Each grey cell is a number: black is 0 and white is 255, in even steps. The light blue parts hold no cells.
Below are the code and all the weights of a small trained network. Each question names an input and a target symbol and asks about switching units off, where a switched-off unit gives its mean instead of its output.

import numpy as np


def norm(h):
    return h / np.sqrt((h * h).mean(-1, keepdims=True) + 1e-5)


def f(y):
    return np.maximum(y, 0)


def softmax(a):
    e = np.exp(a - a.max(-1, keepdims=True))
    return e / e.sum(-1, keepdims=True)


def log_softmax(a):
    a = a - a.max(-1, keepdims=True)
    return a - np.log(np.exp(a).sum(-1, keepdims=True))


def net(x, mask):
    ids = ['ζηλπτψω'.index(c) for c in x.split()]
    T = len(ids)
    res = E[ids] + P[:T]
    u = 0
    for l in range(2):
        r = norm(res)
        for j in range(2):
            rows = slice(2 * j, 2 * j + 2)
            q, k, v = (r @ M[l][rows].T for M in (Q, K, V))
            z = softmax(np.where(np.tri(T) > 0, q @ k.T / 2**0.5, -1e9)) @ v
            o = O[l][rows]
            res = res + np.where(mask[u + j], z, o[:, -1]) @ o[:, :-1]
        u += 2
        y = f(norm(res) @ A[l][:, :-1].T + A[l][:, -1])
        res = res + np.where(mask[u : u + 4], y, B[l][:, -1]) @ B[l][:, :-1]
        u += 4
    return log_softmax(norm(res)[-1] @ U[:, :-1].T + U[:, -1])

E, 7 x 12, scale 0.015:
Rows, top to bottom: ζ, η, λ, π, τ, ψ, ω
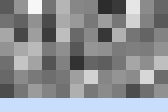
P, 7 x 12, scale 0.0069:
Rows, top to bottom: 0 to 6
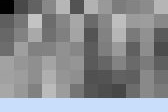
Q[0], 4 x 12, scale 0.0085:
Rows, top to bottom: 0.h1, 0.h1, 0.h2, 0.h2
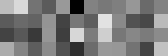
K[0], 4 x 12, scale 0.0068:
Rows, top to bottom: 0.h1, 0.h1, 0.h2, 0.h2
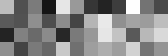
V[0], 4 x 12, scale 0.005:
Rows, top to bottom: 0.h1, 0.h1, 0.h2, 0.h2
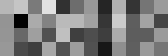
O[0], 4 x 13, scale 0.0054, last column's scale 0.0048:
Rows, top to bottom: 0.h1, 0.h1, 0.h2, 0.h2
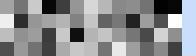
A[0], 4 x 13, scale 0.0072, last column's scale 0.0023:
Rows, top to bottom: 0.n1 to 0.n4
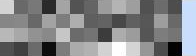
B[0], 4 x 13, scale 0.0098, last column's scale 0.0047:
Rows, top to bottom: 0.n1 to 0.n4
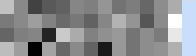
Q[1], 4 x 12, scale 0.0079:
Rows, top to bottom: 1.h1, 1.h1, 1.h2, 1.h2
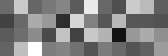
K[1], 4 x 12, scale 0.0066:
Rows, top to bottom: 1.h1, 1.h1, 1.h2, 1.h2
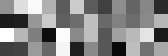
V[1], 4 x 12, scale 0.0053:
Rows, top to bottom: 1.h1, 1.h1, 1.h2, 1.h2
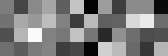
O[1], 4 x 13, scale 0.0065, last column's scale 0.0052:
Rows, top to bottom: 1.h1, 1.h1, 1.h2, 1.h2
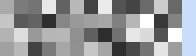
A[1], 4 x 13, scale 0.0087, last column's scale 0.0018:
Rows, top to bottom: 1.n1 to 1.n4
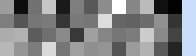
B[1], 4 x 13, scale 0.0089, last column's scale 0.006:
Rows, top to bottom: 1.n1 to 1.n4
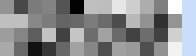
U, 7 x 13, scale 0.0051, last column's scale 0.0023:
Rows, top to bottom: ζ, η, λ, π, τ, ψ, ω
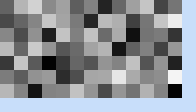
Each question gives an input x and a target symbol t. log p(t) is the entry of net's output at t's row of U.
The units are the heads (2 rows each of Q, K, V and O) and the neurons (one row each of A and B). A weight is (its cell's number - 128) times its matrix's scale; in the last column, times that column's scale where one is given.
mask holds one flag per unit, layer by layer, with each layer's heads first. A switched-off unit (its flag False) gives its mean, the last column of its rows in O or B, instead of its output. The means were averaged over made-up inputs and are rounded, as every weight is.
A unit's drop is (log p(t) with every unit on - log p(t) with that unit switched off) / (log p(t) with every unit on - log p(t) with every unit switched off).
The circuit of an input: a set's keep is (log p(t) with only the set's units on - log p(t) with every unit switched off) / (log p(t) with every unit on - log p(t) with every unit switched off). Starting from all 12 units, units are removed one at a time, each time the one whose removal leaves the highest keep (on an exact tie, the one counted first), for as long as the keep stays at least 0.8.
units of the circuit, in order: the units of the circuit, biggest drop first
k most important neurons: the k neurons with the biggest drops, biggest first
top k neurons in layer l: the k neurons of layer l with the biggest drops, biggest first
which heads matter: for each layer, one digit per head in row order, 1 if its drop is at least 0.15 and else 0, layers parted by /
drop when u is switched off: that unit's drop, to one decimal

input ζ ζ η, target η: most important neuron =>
(0.n3)
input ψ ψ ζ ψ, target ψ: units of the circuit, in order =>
(1.n1 1.h2)
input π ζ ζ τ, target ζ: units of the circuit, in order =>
(1.h2 1.n4 1.n1)
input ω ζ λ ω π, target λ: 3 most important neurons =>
(0.n3 0.n1 0.n2)
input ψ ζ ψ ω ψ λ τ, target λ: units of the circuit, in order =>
(0.h2 0.h1 0.n3)
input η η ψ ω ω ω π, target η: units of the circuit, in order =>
(0.h1 1.h2)
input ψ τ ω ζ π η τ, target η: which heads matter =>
10 / 10
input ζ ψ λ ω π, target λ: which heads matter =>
01 / 00
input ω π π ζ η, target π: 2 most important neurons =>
(0.n1 1.n2)
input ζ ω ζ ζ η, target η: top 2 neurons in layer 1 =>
(1.n4 1.n1)
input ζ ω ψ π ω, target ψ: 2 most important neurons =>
(0.n4 1.n1)
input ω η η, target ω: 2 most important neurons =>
(0.n4 0.n2)
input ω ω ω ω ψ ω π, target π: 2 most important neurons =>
(1.n3 1.n4)
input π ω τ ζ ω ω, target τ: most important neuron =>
(0.n2)
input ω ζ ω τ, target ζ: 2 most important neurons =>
(1.n4 1.n1)
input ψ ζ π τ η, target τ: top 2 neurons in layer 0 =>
(0.n1 0.n3)
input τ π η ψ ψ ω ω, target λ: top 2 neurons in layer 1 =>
(1.n1 1.n4)
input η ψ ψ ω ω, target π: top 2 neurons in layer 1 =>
(1.n2 1.n4)
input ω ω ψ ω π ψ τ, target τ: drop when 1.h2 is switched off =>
0.2
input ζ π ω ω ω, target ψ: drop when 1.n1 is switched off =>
0.3
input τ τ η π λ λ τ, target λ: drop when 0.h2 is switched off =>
0.4
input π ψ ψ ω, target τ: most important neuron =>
(1.n2)
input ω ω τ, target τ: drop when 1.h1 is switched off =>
0.2
